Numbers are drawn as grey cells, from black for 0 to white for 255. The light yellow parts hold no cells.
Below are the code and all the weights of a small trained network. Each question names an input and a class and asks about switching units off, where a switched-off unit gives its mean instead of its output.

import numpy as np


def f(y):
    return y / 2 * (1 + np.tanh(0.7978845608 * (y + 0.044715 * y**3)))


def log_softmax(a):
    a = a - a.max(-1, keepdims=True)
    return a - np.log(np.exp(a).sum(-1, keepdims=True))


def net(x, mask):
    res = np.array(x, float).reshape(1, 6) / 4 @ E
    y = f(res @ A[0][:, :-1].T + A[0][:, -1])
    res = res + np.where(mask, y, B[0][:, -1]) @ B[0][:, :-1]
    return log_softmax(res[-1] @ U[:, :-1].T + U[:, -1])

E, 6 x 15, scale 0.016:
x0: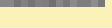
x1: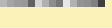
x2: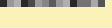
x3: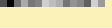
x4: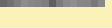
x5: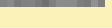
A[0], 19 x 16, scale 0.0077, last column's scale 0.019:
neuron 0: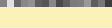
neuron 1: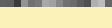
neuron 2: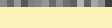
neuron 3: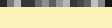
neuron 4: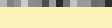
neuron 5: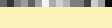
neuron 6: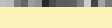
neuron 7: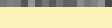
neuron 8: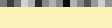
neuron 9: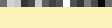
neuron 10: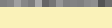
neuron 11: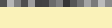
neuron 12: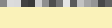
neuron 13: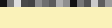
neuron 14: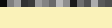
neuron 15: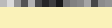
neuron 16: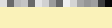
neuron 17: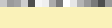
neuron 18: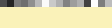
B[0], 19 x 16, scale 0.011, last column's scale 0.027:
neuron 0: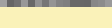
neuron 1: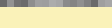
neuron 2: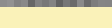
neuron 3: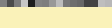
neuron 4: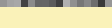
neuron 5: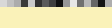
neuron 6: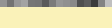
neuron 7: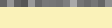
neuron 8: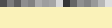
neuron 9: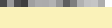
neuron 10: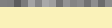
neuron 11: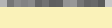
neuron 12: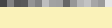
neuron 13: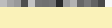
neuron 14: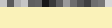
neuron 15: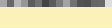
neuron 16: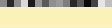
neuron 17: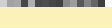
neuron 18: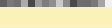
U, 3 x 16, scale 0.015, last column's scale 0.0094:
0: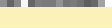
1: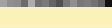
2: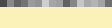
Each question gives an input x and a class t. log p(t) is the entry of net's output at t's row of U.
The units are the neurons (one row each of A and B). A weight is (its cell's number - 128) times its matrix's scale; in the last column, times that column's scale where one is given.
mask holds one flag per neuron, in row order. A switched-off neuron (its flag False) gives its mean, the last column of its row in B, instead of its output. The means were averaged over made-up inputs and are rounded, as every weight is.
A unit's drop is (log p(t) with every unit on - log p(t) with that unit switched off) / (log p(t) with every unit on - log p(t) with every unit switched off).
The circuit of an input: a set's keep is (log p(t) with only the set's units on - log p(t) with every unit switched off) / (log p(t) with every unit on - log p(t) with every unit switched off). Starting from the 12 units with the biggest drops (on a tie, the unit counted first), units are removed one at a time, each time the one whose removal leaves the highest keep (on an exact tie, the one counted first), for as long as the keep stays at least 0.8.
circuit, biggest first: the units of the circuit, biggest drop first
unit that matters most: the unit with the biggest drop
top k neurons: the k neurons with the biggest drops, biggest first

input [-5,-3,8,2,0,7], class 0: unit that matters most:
neuron 3
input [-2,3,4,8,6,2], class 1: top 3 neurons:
(neuron 5; neuron 13; neuron 17)
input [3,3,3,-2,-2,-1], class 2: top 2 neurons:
(neuron 9; neuron 12)
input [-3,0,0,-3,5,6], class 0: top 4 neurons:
(neuron 17; neuron 13; neuron 5; neuron 4)
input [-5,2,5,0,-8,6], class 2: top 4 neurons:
(neuron 9; neuron 12; neuron 15; neuron 5)
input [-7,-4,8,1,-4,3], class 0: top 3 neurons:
(neuron 3; neuron 17; neuron 14)
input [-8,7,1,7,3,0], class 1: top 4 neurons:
(neuron 5; neuron 17; neuron 3; neuron 8)
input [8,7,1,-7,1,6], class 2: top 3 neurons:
(neuron 9; neuron 12; neuron 13)
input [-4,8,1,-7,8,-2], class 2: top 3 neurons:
(neuron 9; neuron 12; neuron 13)
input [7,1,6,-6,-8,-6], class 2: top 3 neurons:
(neuron 9; neuron 12; neuron 17)
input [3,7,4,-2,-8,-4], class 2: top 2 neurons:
(neuron 9; neuron 12)
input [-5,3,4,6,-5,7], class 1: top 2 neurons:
(neuron 5; neuron 13)
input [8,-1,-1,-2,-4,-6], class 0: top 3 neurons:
(neuron 17; neuron 13; neuron 5)
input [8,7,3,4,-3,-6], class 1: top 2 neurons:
(neuron 17; neuron 5)
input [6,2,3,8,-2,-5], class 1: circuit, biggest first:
(neuron 5)
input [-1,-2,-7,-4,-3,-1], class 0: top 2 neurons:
(neuron 17; neuron 13)
